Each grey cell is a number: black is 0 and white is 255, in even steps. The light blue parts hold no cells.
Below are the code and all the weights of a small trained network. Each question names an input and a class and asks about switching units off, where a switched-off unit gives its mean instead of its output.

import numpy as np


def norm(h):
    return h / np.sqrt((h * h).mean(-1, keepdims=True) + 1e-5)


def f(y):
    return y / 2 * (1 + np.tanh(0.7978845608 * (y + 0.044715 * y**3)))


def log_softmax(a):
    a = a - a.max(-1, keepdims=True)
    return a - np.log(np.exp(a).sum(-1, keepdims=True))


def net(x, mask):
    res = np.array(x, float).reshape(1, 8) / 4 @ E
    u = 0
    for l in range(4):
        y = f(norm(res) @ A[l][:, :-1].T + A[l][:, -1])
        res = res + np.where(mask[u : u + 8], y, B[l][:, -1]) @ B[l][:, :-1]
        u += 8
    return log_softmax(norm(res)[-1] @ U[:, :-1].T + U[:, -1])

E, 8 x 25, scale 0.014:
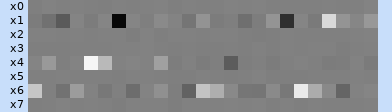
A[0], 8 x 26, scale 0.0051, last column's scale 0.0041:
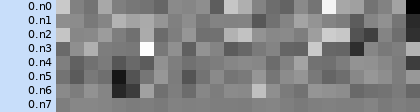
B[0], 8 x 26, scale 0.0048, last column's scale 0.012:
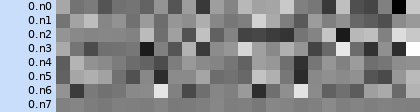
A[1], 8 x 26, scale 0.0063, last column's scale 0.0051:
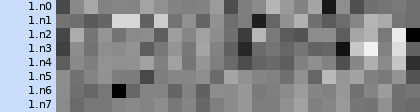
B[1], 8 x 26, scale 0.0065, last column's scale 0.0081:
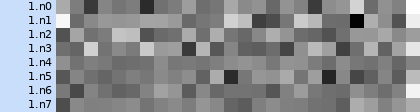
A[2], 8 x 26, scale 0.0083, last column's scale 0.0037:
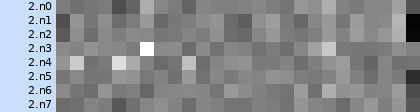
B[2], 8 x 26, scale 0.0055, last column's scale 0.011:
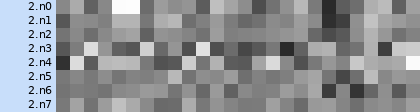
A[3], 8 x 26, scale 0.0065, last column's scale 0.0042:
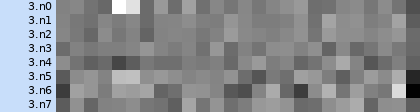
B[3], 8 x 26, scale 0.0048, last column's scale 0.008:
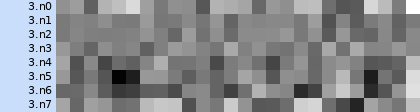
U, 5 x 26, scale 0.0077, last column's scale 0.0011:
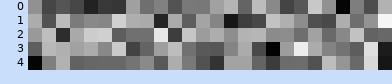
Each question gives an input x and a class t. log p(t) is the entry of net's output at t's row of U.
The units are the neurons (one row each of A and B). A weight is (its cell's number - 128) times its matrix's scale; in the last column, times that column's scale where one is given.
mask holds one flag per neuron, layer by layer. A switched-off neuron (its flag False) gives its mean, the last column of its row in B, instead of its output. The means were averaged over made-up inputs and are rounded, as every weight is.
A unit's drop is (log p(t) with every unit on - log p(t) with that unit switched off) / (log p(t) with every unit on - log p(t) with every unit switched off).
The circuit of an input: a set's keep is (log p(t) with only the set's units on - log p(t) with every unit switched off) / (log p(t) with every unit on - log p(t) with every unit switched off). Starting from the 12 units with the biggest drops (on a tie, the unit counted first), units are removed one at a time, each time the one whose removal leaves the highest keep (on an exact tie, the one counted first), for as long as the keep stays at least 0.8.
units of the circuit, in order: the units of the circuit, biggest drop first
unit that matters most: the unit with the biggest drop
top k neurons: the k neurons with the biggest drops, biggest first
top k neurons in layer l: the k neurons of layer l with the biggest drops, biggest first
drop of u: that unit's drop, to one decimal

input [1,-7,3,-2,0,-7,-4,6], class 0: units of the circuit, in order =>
[0.n3]
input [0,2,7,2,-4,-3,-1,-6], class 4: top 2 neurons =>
[0.n3 0.n5]
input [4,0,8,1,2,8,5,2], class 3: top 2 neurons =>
[0.n3 0.n2]
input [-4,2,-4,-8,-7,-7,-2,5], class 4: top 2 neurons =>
[0.n3 0.n5]
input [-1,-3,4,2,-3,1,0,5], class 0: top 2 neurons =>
[0.n3 1.n3]
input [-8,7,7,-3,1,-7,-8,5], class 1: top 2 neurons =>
[1.n1 1.n3]
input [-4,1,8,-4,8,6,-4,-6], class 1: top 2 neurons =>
[1.n1 0.n3]
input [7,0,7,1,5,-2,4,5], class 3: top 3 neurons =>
[0.n3 0.n2 1.n0]
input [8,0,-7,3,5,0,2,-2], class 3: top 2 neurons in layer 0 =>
[0.n3 0.n1]
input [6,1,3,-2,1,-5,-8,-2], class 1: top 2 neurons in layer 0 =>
[0.n0 0.n1]
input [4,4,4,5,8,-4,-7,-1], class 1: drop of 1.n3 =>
0.2
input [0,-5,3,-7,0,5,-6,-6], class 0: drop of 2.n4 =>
0.1
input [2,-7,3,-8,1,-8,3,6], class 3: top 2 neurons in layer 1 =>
[1.n1 1.n3]
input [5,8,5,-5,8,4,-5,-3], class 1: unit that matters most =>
1.n3
